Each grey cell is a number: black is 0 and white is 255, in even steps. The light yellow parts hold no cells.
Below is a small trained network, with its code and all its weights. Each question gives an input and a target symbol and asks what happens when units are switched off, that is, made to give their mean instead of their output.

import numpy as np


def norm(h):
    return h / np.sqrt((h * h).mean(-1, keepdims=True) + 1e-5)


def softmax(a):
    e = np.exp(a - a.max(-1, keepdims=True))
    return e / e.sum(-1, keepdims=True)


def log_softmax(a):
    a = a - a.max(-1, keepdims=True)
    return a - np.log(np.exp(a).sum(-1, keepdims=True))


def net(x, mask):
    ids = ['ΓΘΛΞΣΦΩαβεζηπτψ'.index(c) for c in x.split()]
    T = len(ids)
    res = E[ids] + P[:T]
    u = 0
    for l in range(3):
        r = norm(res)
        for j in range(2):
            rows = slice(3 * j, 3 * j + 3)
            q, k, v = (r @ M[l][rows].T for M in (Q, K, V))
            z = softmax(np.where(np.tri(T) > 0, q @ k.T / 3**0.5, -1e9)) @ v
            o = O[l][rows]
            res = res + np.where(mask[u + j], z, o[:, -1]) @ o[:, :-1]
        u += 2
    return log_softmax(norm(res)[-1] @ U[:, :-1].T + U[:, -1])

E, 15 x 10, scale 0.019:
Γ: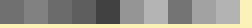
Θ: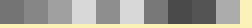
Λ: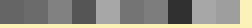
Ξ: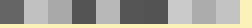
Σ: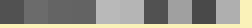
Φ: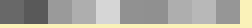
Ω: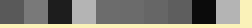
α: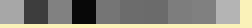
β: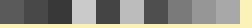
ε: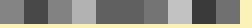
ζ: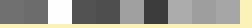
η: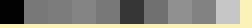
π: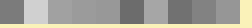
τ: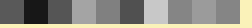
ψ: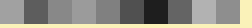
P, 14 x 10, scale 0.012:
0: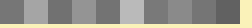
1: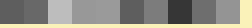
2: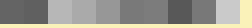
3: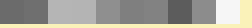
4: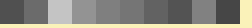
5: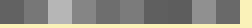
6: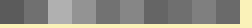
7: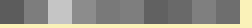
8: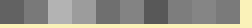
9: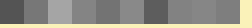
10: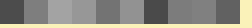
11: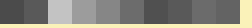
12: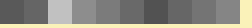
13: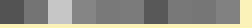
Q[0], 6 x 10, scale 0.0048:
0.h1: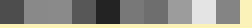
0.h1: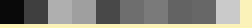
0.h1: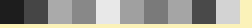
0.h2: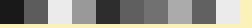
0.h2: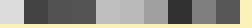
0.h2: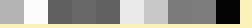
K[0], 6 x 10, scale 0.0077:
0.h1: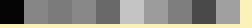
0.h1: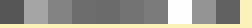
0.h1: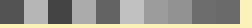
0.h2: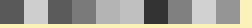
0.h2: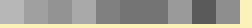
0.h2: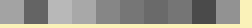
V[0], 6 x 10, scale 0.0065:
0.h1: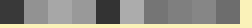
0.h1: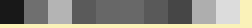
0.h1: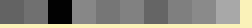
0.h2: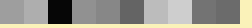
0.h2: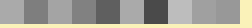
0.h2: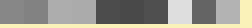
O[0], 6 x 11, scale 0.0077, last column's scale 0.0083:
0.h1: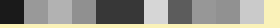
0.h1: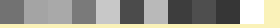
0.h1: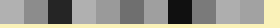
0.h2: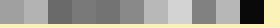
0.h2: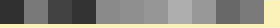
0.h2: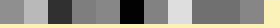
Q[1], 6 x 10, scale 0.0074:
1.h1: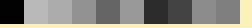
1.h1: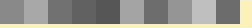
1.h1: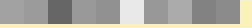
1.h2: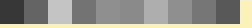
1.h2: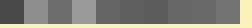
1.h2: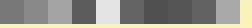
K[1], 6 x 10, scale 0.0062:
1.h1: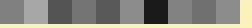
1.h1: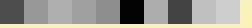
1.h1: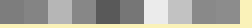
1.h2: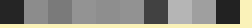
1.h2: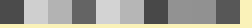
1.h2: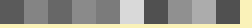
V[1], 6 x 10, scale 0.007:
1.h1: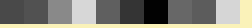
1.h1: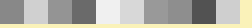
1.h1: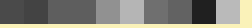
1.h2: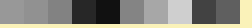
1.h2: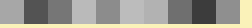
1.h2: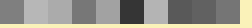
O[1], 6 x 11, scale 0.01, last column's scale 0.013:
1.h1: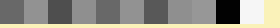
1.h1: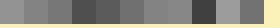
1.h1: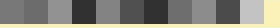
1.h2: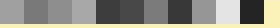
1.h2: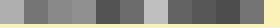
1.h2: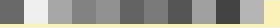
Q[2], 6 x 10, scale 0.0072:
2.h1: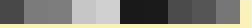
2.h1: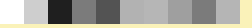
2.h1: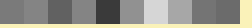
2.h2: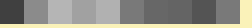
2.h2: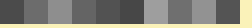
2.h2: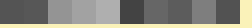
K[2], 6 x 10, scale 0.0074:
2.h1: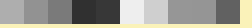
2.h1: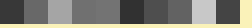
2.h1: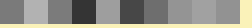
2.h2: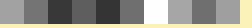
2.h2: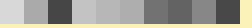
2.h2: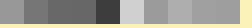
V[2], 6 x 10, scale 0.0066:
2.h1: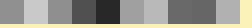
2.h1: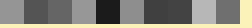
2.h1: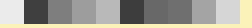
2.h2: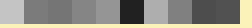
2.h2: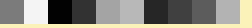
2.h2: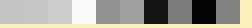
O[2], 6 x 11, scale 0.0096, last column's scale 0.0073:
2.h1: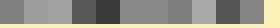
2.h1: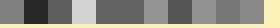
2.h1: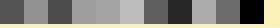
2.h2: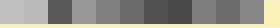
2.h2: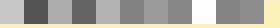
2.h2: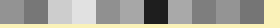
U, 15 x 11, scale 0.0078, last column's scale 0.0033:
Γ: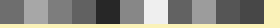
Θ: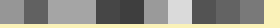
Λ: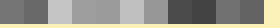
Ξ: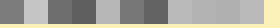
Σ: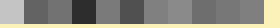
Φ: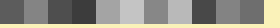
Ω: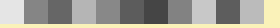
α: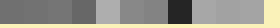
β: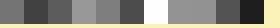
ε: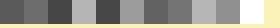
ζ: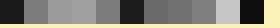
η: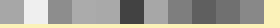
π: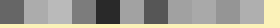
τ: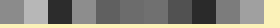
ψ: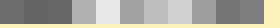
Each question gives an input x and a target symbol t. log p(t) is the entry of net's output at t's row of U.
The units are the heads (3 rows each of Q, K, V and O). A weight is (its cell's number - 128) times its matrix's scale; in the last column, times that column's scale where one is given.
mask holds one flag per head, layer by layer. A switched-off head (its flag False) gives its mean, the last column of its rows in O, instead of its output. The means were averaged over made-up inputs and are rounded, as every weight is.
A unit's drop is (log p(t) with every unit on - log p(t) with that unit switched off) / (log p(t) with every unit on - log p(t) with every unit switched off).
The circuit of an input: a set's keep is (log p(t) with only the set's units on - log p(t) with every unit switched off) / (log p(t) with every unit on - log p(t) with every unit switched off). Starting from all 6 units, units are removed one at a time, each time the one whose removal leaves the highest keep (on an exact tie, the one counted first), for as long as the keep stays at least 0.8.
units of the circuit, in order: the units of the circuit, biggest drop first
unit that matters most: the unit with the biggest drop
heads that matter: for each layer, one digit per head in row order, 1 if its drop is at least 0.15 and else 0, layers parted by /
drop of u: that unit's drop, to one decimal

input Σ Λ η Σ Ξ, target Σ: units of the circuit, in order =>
1.h1, 0.h1, 1.h2, 0.h2
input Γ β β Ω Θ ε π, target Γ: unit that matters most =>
0.h2
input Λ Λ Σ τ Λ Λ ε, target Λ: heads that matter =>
01 / 00 / 00
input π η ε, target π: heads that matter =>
11 / 11 / 10
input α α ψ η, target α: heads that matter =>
10 / 11 / 11
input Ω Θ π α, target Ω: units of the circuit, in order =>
2.h2, 0.h2
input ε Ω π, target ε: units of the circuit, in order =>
0.h1, 1.h2, 2.h1
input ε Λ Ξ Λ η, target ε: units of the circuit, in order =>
0.h1, 1.h2, 2.h1
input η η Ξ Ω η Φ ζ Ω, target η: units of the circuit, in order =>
0.h1, 0.h2, 1.h2, 2.h1
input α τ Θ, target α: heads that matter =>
11 / 10 / 11
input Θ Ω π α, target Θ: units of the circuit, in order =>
2.h1, 0.h1, 1.h2
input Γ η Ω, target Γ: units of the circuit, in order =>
2.h1, 0.h2, 2.h2, 1.h1
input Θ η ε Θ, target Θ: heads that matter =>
10 / 00 / 10
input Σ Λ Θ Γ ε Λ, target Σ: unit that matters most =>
1.h1
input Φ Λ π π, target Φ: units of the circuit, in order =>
0.h1, 1.h2, 2.h1, 1.h1
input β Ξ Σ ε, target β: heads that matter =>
11 / 00 / 11
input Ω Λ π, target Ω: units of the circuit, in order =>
2.h2, 0.h1
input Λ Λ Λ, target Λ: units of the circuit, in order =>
0.h2, 1.h2
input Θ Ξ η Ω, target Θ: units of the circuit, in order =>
2.h1, 0.h1, 2.h2
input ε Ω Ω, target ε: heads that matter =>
10 / 01 / 10
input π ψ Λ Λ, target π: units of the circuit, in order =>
0.h1, 2.h1, 1.h1, 0.h2
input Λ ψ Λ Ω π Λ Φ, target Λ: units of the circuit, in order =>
0.h2
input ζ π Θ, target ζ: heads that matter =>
11 / 01 / 00
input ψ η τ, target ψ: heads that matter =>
00 / 11 / 10
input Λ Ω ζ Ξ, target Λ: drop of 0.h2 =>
1.0
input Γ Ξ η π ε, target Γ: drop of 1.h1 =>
0.3
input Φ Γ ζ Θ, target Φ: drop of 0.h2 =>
0.0
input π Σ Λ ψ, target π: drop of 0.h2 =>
0.2
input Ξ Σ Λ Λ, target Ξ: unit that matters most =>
2.h1
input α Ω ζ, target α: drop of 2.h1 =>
0.5
